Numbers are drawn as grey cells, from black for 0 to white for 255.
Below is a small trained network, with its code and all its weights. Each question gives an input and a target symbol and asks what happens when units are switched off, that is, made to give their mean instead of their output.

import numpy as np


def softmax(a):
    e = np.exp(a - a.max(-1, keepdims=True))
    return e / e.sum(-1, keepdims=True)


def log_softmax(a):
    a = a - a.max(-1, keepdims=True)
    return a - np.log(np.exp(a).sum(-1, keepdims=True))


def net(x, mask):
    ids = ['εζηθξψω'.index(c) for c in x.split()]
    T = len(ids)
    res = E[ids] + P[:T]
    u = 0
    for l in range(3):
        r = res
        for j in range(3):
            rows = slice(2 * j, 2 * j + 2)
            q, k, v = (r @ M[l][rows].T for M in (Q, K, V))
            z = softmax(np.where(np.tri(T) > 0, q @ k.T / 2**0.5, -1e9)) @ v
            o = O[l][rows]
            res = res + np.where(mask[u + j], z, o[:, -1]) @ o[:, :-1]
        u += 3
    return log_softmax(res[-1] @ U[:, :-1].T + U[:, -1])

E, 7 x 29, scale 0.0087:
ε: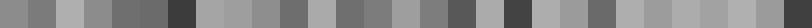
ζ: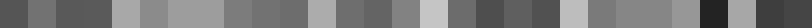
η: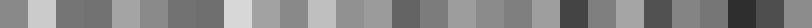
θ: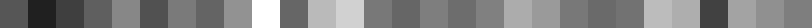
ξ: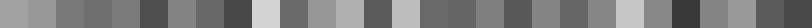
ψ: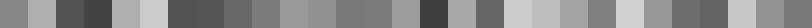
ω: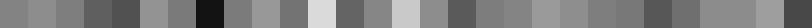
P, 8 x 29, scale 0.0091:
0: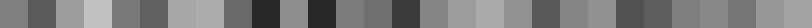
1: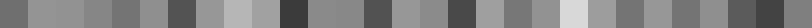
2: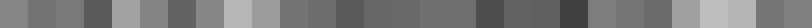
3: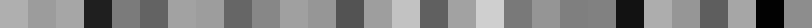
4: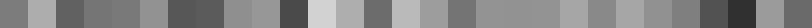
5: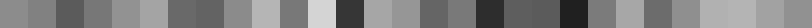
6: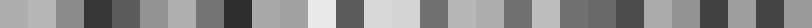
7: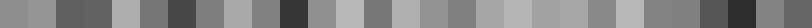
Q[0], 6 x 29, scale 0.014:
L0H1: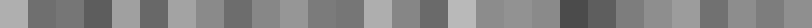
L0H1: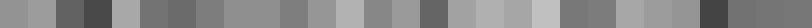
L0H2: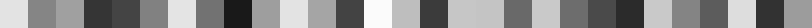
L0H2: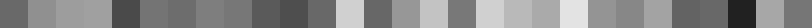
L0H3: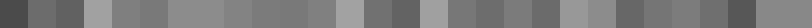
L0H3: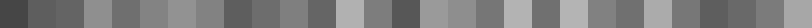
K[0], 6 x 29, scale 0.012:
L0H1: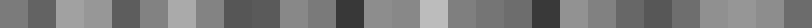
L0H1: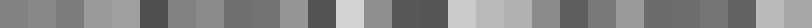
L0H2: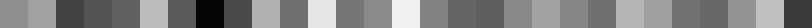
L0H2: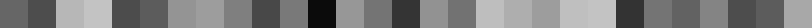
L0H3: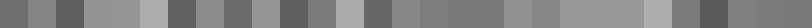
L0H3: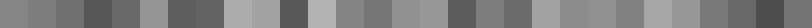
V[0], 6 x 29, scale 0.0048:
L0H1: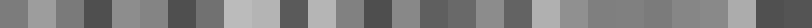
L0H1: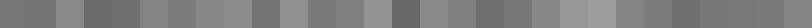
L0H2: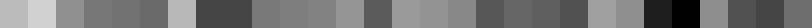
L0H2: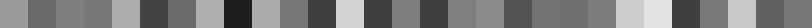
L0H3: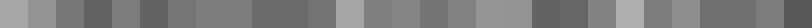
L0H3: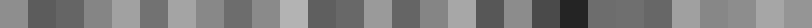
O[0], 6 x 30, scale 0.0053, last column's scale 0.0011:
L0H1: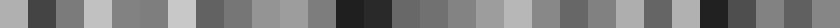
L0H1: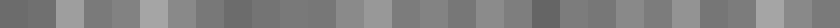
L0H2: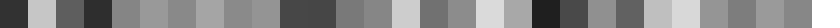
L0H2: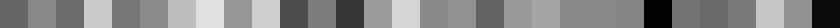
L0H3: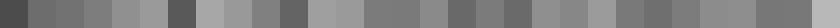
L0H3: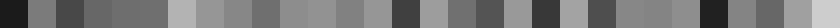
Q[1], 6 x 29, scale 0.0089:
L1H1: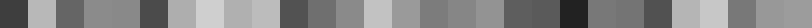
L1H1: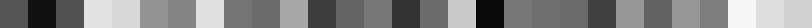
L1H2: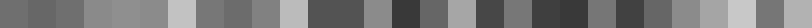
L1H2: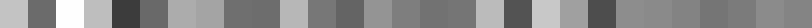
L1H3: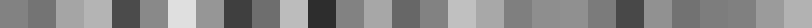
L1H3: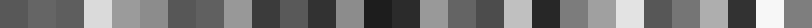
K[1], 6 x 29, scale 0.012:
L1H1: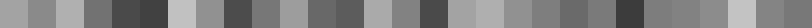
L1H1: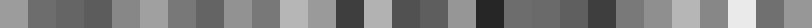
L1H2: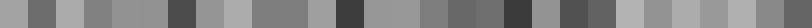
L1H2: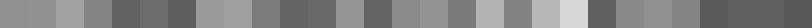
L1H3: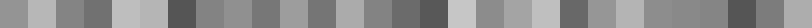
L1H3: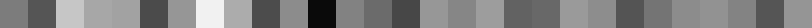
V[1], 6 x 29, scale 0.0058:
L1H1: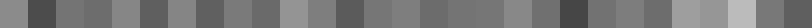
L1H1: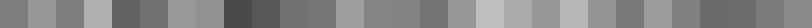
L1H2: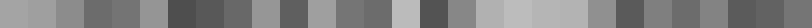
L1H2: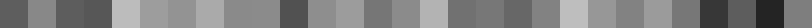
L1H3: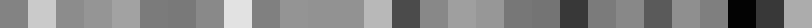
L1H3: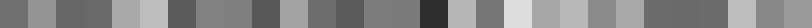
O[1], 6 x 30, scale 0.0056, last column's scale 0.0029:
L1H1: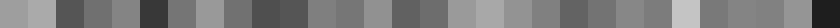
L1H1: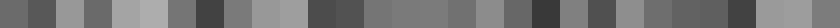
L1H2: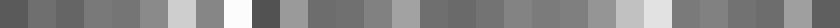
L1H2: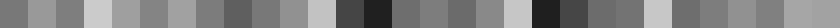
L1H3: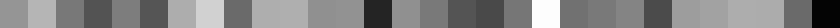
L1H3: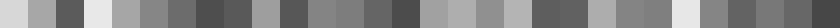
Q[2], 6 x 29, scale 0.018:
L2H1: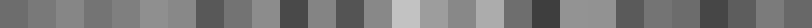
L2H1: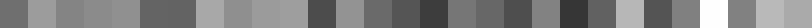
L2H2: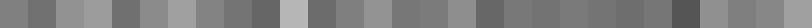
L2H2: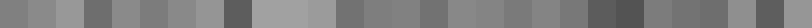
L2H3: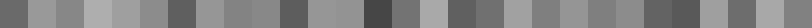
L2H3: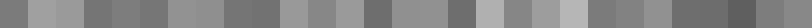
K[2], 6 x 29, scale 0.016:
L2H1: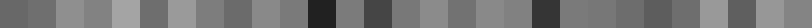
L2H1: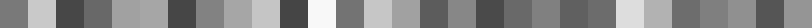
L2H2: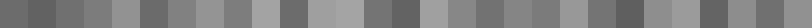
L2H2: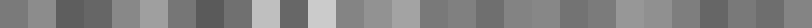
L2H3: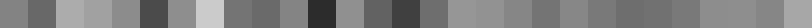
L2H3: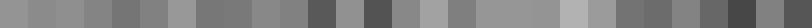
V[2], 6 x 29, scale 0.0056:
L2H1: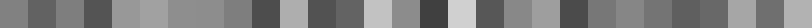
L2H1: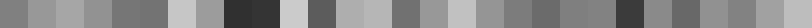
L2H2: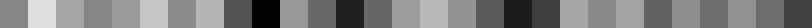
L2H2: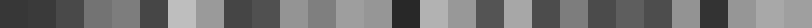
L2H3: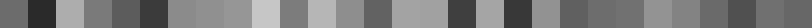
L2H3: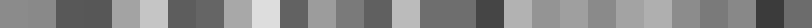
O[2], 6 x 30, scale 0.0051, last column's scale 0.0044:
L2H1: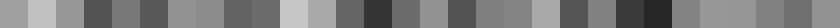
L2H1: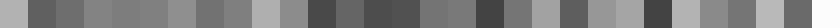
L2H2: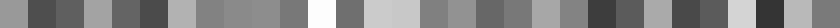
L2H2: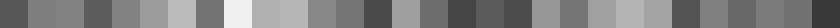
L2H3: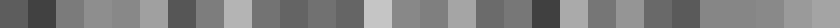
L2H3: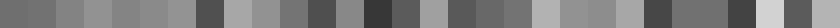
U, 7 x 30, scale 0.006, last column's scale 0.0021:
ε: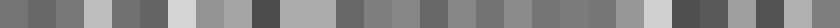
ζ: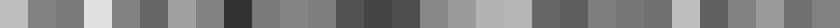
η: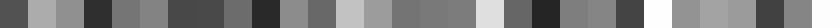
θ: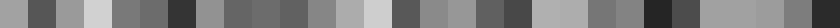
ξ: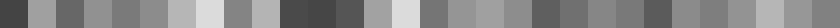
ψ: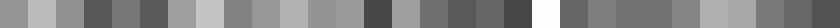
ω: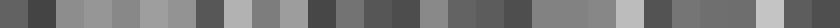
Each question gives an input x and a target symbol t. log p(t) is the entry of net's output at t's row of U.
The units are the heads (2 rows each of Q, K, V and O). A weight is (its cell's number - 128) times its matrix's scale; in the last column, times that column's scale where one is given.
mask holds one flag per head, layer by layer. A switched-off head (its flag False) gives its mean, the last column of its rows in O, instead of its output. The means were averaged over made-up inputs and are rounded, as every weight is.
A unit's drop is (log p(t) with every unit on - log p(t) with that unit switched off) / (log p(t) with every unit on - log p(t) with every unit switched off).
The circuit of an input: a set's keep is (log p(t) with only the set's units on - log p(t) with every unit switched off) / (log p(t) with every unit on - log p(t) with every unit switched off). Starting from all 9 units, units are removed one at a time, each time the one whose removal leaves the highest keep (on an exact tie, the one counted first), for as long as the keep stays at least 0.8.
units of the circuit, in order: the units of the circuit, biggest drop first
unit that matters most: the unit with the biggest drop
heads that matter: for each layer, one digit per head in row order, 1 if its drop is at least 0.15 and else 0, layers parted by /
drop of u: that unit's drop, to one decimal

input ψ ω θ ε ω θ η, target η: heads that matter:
010 / 001 / 000
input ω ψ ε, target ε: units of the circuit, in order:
(L1H2, L0H2, L2H1)
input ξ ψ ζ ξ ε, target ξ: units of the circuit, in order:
(L0H2)
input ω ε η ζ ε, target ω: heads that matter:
100 / 000 / 001
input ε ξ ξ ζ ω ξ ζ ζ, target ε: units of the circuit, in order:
(L1H2, L0H2, L2H3)
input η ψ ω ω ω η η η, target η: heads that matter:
010 / 000 / 001
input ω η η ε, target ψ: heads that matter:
000 / 001 / 000
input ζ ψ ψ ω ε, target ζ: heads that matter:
100 / 010 / 000
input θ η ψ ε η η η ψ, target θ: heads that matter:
010 / 010 / 000
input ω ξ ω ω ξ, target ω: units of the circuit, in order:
(L2H3, L0H1, L1H2)
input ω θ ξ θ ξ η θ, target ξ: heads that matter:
010 / 000 / 000
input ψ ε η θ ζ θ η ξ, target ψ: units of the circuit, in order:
(L2H3, L2H1)
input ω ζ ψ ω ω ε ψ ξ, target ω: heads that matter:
000 / 000 / 001
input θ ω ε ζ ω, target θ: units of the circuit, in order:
(L0H2, L1H2)
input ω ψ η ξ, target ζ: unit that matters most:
L1H3
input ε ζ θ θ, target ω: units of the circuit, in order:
(L2H2, L2H3)
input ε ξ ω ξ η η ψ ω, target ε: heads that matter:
000 / 010 / 001
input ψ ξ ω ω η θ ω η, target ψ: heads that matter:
000 / 000 / 001
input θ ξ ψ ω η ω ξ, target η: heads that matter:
010 / 000 / 000
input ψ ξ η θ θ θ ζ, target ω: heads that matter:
000 / 000 / 011
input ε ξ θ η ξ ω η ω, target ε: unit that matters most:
L1H2
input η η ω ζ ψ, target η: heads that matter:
010 / 000 / 001
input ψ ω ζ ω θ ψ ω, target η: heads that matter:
010 / 001 / 000
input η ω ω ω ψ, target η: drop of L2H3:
0.2
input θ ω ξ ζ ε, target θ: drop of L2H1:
0.0
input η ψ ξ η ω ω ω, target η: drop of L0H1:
0.1
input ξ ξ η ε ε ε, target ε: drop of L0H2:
0.2
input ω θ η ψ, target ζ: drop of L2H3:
0.1
